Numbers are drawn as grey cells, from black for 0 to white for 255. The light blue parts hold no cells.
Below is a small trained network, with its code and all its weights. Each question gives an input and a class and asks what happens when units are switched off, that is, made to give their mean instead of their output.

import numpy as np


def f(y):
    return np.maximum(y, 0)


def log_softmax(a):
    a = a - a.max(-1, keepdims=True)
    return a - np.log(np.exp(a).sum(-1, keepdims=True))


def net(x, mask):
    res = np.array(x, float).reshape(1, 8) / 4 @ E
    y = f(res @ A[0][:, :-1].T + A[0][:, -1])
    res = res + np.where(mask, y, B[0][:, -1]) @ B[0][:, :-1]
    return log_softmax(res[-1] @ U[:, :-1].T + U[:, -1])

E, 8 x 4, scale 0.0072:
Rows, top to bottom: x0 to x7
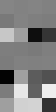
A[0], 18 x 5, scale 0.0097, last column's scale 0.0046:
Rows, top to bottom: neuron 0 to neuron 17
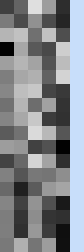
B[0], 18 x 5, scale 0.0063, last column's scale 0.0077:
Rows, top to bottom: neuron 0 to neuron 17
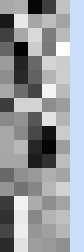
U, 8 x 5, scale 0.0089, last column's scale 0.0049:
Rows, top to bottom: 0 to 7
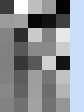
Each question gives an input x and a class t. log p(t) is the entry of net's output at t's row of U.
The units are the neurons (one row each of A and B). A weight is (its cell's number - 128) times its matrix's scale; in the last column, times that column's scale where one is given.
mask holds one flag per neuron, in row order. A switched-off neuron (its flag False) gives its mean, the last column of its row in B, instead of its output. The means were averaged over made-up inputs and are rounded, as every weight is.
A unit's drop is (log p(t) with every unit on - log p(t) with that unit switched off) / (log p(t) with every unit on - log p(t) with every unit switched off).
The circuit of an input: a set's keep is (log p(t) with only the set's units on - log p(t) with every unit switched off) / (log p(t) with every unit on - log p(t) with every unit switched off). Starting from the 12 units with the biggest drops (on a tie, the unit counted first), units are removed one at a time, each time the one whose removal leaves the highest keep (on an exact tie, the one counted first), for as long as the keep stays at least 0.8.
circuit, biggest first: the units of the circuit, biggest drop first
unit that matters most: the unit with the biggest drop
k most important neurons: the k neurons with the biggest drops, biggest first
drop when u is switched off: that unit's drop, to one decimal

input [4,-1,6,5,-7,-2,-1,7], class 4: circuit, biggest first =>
(neuron 4; neuron 6; neuron 8)
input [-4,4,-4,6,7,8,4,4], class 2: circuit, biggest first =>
(neuron 3)
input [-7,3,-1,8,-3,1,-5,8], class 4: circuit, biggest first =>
(neuron 6; neuron 4; neuron 8)
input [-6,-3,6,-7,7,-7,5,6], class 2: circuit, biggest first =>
(neuron 4; neuron 0)
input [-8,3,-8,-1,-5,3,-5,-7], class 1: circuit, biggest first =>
(neuron 0; neuron 11)
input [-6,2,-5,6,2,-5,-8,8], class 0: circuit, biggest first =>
(neuron 16; neuron 15)
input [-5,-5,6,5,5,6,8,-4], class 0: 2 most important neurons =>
(neuron 7; neuron 17)
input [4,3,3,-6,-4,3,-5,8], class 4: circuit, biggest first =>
(neuron 6; neuron 4; neuron 8)
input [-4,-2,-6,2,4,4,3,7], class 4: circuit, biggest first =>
(neuron 6; neuron 5; neuron 4)
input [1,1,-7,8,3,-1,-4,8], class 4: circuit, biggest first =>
(neuron 6; neuron 8)
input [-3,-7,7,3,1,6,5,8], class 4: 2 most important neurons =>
(neuron 4; neuron 6)
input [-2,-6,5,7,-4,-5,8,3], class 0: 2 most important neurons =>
(neuron 2; neuron 3)
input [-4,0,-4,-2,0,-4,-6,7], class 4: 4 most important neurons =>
(neuron 6; neuron 4; neuron 5; neuron 8)
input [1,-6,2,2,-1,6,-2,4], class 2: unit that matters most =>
neuron 3
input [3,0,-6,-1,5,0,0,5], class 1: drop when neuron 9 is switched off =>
0.2
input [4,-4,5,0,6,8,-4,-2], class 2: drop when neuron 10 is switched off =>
-0.1
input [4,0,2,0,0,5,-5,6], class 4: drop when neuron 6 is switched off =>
0.3
